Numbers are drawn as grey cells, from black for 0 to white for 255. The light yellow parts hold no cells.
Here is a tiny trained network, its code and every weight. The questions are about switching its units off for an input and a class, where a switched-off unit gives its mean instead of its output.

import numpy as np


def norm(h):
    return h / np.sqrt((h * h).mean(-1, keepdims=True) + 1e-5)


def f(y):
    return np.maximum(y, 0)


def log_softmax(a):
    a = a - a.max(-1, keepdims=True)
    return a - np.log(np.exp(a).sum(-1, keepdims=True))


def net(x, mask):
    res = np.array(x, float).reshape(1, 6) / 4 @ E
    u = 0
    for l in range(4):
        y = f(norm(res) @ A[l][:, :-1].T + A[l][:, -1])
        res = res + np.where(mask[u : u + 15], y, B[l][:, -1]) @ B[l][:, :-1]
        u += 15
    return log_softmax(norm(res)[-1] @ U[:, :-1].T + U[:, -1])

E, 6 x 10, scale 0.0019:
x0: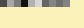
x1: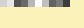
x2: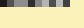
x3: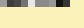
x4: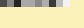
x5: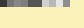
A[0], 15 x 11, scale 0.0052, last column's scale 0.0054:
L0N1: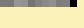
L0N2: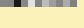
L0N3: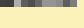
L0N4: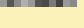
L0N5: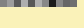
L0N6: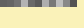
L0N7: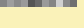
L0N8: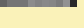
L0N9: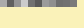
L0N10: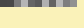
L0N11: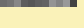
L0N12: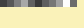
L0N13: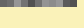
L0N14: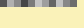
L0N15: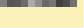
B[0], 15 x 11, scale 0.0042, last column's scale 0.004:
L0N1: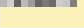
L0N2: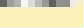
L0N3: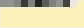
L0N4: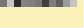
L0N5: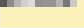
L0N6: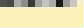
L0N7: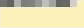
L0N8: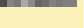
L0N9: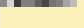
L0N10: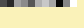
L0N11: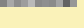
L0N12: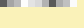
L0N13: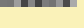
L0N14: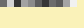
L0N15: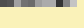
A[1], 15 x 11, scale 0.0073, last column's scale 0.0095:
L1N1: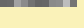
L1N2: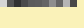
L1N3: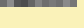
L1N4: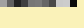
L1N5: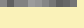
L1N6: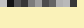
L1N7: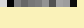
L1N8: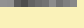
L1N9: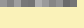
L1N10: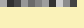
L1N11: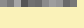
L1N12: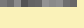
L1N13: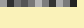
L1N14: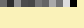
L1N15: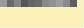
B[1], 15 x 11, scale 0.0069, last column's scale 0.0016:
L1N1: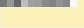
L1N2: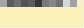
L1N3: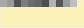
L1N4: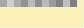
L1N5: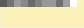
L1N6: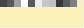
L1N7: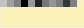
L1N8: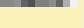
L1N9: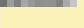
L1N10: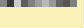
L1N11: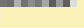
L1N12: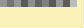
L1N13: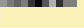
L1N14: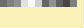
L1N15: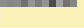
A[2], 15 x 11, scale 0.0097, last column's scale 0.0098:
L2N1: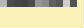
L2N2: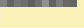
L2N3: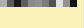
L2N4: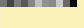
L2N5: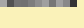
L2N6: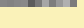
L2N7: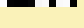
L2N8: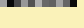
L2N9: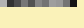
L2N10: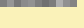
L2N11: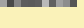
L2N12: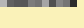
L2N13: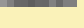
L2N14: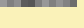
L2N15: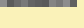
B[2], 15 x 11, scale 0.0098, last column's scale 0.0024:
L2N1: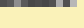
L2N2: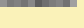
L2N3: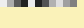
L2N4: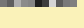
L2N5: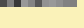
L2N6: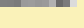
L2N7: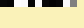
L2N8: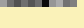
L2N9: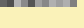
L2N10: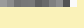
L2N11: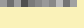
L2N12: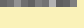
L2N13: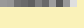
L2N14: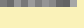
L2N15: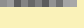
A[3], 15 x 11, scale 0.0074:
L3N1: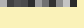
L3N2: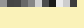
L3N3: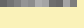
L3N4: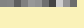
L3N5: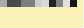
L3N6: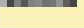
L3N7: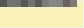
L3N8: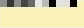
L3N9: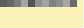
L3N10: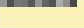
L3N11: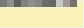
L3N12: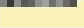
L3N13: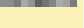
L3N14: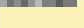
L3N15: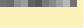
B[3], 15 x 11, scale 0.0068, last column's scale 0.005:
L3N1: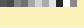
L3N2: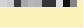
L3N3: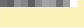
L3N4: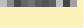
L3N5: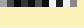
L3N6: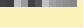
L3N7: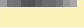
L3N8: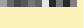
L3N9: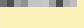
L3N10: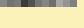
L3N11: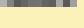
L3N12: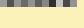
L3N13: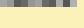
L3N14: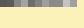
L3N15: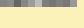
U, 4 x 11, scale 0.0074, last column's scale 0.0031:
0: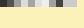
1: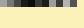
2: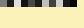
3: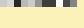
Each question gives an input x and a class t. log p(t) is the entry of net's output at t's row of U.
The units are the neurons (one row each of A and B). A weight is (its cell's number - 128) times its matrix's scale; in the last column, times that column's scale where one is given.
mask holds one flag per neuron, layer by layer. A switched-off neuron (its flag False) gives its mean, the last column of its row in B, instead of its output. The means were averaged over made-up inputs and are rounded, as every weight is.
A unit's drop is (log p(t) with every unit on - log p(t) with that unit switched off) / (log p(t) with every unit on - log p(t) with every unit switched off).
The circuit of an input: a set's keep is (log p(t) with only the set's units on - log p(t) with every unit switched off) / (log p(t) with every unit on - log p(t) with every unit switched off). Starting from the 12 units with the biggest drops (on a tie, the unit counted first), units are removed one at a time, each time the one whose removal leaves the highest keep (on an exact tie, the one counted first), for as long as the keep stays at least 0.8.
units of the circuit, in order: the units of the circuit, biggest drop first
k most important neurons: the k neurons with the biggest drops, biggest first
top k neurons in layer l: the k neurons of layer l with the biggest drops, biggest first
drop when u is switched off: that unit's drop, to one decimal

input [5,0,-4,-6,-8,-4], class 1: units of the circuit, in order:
L0N12
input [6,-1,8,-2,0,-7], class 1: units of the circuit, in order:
L0N12, L0N2
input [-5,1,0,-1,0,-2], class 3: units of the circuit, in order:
L0N9, L3N13
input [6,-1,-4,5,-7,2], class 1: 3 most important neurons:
L0N12, L0N2, L0N5
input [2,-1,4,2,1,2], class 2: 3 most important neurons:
L0N3, L0N2, L0N13
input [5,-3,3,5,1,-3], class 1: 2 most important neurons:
L0N12, L0N5
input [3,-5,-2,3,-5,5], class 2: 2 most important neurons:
L0N14, L1N11
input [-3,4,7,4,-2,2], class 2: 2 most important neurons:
L0N12, L0N2
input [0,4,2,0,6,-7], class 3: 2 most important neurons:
L0N10, L0N6
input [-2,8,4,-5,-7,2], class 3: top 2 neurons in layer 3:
L3N3, L3N9
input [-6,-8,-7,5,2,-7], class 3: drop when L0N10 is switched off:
0.2
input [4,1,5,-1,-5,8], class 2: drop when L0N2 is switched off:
0.0
